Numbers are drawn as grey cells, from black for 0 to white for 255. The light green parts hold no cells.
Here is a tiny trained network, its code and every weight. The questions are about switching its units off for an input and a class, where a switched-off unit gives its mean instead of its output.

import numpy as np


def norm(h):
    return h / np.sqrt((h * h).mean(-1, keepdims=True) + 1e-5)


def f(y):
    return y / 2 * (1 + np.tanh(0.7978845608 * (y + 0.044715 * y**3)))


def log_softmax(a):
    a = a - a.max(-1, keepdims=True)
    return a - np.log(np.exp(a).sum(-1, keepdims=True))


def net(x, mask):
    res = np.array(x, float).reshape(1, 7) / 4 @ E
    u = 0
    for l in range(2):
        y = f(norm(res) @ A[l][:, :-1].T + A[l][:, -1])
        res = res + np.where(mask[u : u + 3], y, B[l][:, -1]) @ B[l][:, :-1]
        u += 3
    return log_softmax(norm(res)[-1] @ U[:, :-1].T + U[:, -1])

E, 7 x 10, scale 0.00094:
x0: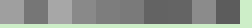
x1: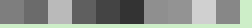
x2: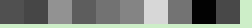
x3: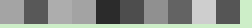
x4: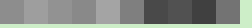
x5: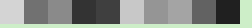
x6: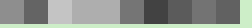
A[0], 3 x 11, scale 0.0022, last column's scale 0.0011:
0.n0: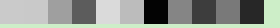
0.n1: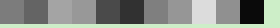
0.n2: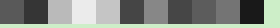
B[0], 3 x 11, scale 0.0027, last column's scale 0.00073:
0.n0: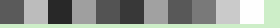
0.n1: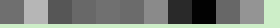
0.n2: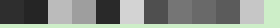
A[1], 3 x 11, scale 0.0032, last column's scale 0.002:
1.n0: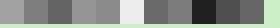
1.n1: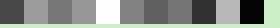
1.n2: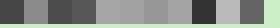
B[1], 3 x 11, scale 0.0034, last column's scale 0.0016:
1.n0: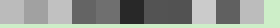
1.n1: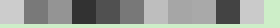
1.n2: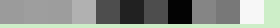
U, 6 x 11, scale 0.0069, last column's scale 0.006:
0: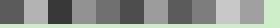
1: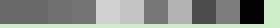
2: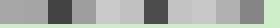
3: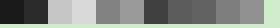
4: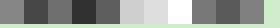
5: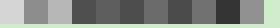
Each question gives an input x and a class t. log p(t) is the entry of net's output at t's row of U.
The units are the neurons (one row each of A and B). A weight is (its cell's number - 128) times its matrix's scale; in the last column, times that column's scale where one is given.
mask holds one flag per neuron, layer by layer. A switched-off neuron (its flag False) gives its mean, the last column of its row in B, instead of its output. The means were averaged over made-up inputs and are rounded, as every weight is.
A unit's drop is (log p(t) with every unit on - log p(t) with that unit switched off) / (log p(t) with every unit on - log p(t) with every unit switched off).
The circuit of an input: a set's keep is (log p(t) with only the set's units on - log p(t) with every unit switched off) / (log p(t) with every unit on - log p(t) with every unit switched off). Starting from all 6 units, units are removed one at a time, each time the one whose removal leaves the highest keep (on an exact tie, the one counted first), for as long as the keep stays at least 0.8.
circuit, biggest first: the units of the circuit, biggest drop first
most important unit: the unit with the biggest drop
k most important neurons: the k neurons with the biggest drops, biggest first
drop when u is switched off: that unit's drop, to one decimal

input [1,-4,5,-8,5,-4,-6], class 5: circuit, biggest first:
[1.n1 1.n2]
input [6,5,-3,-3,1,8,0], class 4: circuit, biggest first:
[1.n2]
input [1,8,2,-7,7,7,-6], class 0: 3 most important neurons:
[1.n1 0.n2 0.n0]
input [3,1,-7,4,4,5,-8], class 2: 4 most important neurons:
[1.n2 1.n1 0.n2 1.n0]
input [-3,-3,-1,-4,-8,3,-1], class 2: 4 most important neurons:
[0.n1 0.n0 1.n1 0.n2]
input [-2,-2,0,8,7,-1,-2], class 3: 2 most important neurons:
[1.n1 1.n2]
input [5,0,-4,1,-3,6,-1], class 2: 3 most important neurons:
[1.n2 1.n1 0.n2]
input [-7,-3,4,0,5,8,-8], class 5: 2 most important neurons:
[1.n0 1.n2]
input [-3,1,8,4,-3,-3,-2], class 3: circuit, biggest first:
[1.n1 0.n0]
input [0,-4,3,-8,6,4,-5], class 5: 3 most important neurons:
[1.n0 1.n1 1.n2]
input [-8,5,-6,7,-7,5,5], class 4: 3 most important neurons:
[1.n2 1.n0 0.n0]
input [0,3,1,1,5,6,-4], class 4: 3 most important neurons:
[1.n2 0.n1 0.n2]
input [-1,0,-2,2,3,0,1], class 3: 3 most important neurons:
[1.n1 0.n2 1.n0]
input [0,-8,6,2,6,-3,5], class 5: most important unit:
1.n0
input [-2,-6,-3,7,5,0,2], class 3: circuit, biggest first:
[0.n2 1.n1]
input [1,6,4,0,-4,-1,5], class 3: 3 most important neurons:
[1.n1 0.n2 0.n1]
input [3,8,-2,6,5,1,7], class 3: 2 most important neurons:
[1.n1 1.n0]
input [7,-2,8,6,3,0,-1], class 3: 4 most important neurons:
[1.n1 0.n2 1.n2 0.n1]
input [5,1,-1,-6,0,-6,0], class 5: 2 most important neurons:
[1.n1 1.n2]
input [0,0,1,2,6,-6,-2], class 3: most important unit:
0.n2
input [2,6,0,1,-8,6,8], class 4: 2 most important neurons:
[1.n2 1.n0]
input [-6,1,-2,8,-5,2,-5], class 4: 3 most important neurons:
[1.n2 0.n0 1.n0]
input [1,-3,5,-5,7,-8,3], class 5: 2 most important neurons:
[1.n1 1.n0]
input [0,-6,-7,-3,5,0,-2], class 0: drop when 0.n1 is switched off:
-0.1
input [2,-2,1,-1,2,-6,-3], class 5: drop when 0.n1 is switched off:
0.0
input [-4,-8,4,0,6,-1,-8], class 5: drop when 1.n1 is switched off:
0.1
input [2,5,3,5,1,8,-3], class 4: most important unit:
1.n2
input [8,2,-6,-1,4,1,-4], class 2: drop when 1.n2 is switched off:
0.7
